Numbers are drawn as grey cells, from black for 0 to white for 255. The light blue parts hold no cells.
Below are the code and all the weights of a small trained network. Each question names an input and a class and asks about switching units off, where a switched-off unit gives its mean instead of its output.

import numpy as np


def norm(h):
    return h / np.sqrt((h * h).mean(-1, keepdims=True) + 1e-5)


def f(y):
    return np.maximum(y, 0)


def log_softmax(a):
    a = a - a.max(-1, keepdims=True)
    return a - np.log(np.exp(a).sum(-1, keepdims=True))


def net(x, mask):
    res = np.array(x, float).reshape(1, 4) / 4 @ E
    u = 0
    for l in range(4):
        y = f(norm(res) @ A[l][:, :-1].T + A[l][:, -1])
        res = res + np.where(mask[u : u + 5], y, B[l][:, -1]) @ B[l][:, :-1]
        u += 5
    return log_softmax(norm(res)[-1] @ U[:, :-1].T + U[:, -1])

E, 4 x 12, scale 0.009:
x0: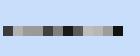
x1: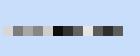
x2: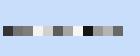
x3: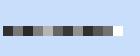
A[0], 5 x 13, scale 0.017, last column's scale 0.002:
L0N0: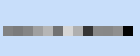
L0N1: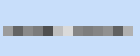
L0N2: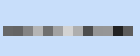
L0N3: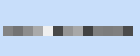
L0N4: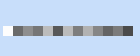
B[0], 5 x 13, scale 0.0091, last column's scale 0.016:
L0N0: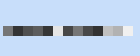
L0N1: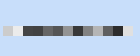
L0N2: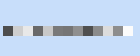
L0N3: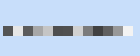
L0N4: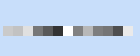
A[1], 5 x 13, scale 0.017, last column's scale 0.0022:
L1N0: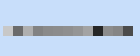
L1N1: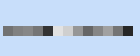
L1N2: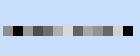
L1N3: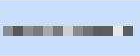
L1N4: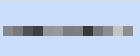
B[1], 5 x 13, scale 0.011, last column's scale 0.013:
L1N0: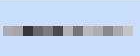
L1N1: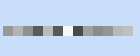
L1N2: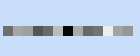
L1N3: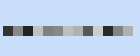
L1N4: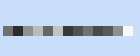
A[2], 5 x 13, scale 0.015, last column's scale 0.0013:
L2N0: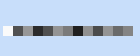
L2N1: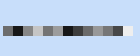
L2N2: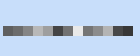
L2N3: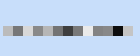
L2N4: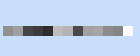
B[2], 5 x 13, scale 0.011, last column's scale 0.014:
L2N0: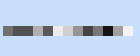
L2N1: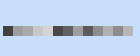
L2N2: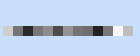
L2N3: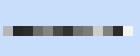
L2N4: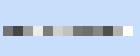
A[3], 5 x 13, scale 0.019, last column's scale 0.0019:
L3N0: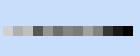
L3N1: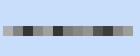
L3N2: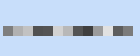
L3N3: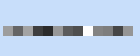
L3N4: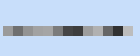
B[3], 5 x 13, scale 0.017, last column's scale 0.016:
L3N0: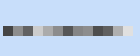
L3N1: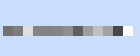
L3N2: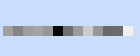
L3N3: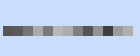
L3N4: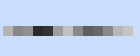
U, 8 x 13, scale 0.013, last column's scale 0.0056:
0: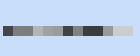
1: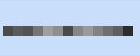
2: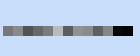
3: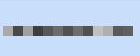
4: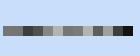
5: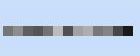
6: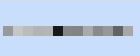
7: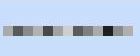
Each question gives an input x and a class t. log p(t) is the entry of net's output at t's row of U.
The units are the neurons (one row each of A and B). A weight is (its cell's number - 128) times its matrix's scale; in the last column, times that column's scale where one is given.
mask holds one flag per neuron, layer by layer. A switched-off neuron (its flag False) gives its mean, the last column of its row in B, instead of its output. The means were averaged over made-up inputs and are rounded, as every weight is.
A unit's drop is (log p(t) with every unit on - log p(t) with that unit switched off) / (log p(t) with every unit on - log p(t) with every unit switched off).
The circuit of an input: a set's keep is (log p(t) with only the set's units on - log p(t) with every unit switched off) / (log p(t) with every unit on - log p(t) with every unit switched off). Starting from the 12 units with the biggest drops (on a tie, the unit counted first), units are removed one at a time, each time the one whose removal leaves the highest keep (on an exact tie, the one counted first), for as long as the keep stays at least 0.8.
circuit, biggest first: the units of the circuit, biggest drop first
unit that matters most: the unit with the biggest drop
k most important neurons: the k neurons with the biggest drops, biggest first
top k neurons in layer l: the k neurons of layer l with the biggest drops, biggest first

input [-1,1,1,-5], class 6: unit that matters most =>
L0N2
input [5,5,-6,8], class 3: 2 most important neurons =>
(L0N0, L0N4)
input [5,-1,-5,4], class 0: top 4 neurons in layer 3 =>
(L3N1, L3N2, L3N4, L3N3)
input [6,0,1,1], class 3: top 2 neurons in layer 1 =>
(L1N3, L1N4)
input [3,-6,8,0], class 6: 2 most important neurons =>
(L3N2, L0N2)
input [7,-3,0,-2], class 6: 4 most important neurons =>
(L3N2, L1N4, L0N2, L0N3)
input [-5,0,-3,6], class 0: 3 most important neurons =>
(L0N4, L1N4, L2N1)
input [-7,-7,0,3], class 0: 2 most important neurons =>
(L0N4, L1N4)
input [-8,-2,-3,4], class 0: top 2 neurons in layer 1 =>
(L1N2, L1N4)
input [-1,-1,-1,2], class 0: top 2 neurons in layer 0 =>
(L0N4, L0N1)
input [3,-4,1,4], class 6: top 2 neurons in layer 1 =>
(L1N1, L1N3)
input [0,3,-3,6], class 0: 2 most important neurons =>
(L0N4, L2N1)
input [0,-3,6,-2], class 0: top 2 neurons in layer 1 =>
(L1N4, L1N0)
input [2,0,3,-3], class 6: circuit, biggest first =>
(L0N2)
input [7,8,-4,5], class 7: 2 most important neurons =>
(L1N4, L3N3)
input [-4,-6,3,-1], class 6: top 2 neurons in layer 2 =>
(L2N2, L2N4)
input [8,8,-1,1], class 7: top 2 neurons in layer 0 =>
(L0N2, L0N3)
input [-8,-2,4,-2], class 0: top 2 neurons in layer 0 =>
(L0N0, L0N3)
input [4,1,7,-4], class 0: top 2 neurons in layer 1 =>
(L1N1, L1N0)
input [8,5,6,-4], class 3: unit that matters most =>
L2N3
